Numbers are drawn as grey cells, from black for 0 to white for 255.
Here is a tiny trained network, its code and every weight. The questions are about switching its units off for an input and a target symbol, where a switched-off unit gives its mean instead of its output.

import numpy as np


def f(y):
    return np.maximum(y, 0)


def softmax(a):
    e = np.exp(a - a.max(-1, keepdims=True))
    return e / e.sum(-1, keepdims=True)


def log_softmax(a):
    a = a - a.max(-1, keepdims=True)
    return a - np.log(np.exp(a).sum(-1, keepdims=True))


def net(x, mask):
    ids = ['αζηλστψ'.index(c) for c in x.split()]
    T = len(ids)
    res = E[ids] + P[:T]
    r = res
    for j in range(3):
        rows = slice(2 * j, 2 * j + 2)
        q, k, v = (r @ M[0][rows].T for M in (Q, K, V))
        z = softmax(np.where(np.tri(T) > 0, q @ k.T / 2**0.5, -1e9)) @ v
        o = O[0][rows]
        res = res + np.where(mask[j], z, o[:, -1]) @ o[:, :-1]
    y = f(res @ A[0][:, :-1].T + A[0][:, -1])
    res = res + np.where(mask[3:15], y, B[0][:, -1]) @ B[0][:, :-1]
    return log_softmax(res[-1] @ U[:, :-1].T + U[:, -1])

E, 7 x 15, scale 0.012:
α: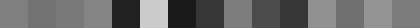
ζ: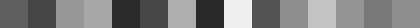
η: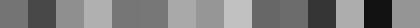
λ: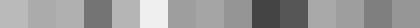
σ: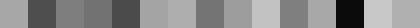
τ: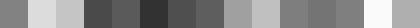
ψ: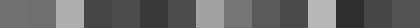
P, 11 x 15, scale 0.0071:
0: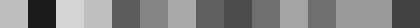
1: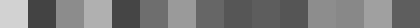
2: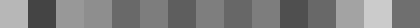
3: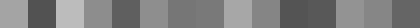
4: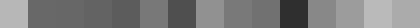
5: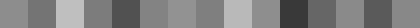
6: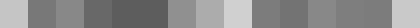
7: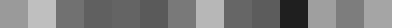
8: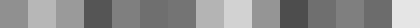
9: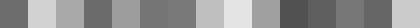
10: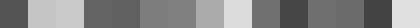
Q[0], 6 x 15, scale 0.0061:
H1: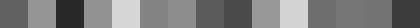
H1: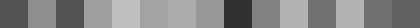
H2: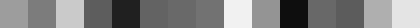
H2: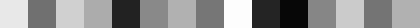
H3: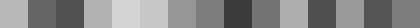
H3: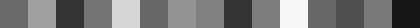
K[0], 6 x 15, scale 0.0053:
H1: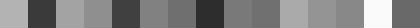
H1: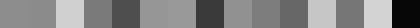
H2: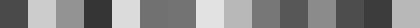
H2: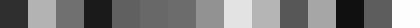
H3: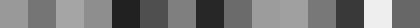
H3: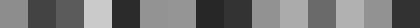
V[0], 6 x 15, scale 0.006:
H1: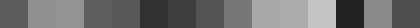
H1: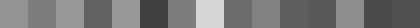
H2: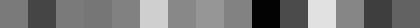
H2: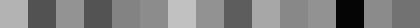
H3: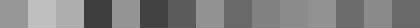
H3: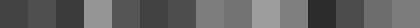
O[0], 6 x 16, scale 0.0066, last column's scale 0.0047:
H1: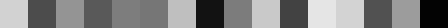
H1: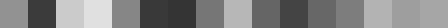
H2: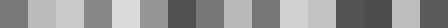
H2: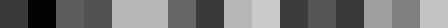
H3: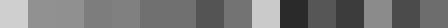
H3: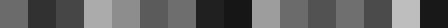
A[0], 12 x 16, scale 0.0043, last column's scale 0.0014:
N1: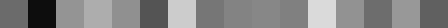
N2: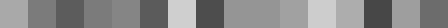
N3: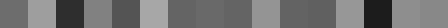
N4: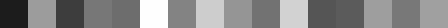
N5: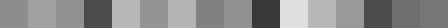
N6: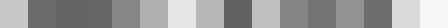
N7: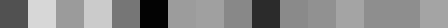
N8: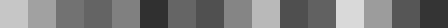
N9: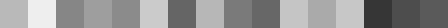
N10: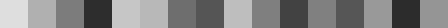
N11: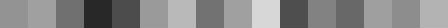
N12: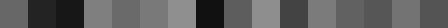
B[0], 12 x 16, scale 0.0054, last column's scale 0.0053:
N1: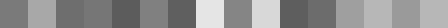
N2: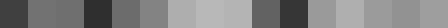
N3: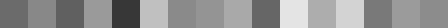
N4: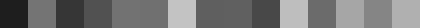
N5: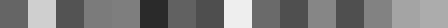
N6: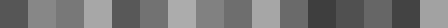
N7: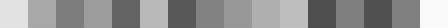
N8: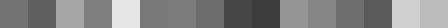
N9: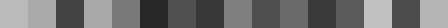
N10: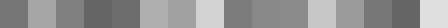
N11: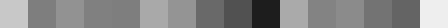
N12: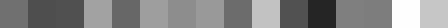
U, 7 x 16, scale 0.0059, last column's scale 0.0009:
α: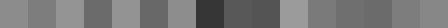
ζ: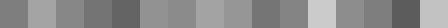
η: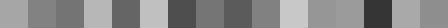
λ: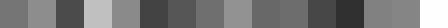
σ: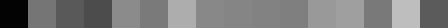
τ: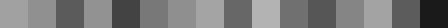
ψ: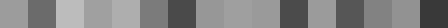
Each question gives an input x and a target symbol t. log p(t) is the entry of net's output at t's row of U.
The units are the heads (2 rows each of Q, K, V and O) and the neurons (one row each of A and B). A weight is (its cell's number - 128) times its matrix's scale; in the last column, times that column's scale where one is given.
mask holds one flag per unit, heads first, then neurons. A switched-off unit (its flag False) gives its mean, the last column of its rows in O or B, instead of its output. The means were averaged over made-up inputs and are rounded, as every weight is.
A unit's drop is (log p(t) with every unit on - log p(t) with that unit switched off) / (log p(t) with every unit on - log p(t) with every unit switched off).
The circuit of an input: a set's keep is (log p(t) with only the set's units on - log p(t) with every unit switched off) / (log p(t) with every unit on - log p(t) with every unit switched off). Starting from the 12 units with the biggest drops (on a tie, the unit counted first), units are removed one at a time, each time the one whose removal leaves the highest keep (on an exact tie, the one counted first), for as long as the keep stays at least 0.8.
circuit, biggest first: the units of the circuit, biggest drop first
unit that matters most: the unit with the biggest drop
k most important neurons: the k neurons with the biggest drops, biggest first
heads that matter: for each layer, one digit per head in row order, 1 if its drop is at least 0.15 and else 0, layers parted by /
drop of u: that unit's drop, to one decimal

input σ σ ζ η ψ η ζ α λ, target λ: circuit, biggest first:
(N9, H2, N5)
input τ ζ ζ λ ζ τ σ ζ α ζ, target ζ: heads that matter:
101
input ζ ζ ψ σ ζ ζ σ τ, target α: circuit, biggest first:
(N8, H1, N11, H3)
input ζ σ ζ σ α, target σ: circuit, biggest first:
(H2, N7, H1)
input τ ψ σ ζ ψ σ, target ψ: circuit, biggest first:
(H2, H1)
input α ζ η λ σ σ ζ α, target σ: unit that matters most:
N4
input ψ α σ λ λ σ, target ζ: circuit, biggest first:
(H3, N10)
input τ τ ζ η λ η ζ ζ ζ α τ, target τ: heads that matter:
010
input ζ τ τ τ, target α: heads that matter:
100
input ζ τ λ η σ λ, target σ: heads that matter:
110
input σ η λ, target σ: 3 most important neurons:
(N4, N7, N11)
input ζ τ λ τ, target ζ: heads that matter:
001
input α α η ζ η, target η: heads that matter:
011
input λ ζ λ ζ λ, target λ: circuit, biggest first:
(N9, H2, H1)
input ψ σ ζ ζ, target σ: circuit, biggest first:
(H1, N2, N7)
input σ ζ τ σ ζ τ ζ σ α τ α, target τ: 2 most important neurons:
(N12, N4)
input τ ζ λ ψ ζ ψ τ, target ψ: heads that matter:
100
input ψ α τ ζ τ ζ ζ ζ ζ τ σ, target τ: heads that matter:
010
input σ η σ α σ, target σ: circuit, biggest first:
(H2, H3, N7)
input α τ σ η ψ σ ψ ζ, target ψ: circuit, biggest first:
(H2, N4, H1)
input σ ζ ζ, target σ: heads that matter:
101
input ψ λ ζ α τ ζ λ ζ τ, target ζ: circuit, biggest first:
(H3)
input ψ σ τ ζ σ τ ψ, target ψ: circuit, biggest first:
(H1, N4, H2)
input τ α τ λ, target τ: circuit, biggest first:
(H2)
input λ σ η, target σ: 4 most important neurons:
(N4, N7, N9, N11)
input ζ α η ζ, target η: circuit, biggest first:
(H2, N7)
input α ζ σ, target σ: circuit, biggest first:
(H3, H2, H1)
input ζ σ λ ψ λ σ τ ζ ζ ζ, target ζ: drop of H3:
0.5
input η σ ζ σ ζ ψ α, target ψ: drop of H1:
0.3
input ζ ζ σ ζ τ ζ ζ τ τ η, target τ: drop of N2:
0.0
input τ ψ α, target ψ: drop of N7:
0.1
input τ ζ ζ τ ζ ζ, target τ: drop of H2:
0.8
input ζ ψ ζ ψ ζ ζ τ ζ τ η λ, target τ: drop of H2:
0.8
